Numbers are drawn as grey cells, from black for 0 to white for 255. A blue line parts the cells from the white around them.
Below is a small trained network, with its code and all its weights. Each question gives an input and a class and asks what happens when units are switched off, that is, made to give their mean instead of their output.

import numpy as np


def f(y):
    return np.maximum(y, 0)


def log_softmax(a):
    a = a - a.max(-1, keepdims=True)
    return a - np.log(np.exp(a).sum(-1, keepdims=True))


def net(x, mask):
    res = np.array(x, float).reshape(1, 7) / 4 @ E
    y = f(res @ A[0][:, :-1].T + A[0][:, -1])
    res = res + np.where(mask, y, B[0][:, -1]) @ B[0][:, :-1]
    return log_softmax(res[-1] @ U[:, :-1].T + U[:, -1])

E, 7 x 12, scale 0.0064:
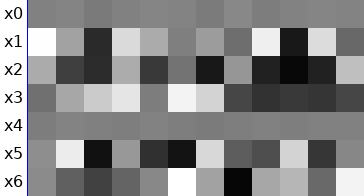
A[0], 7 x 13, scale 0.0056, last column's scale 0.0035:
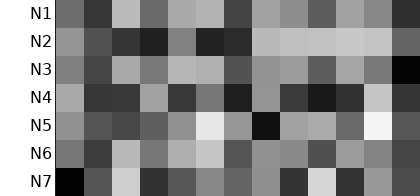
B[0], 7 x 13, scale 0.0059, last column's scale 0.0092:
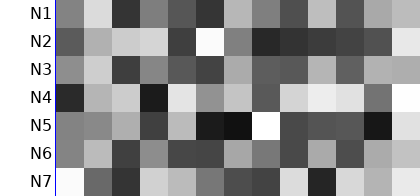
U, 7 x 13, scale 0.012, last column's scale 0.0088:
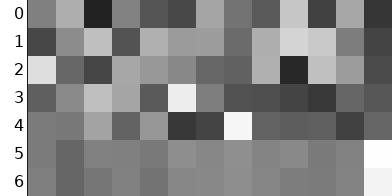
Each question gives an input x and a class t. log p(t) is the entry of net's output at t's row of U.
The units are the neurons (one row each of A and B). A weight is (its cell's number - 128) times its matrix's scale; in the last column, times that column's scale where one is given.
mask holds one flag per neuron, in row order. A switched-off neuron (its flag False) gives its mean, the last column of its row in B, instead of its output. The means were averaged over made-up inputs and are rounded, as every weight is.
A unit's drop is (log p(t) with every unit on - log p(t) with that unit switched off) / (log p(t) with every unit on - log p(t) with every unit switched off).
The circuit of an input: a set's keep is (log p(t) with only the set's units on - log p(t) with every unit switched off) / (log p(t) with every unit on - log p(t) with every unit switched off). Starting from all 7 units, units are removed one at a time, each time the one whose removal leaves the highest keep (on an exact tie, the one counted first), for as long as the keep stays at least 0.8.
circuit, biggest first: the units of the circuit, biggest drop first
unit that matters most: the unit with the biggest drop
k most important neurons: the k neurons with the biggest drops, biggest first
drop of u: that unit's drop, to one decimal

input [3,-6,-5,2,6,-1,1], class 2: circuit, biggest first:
N7, N4
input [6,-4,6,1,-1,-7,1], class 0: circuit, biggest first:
N1, N6
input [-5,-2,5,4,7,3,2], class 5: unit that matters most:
N2
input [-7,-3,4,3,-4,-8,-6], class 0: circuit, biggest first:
N1, N6, N3
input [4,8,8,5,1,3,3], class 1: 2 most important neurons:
N4, N7
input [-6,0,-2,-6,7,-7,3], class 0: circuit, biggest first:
N1, N3, N6
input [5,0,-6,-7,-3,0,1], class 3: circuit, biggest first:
N2, N4
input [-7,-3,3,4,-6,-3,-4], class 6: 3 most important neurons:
N2, N5, N7
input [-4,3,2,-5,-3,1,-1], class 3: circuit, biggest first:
N2, N7
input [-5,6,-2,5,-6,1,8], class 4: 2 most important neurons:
N5, N7
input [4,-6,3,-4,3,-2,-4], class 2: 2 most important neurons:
N7, N5
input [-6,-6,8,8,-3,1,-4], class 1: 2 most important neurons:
N4, N2
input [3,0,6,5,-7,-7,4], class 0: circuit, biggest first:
N6, N1, N2
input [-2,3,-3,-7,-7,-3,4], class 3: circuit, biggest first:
N2
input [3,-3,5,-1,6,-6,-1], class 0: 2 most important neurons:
N1, N6
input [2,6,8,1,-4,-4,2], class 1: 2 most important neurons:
N4, N7
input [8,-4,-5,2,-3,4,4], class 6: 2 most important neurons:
N4, N7
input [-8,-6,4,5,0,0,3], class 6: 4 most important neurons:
N2, N7, N4, N5
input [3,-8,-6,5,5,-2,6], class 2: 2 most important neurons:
N7, N4
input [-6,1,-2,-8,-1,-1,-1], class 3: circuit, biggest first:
N2
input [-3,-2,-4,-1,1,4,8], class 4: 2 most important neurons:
N5, N4
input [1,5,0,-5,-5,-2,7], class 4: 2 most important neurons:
N5, N7
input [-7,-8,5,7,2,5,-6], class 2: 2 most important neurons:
N7, N2
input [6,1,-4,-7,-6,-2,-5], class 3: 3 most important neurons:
N2, N4, N5
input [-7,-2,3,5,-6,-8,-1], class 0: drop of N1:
0.2
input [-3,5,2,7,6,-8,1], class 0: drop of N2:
0.1
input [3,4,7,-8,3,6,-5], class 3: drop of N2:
0.8
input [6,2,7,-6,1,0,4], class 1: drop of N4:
1.0
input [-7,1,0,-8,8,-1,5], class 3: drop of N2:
0.9
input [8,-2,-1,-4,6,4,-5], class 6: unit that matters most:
N5
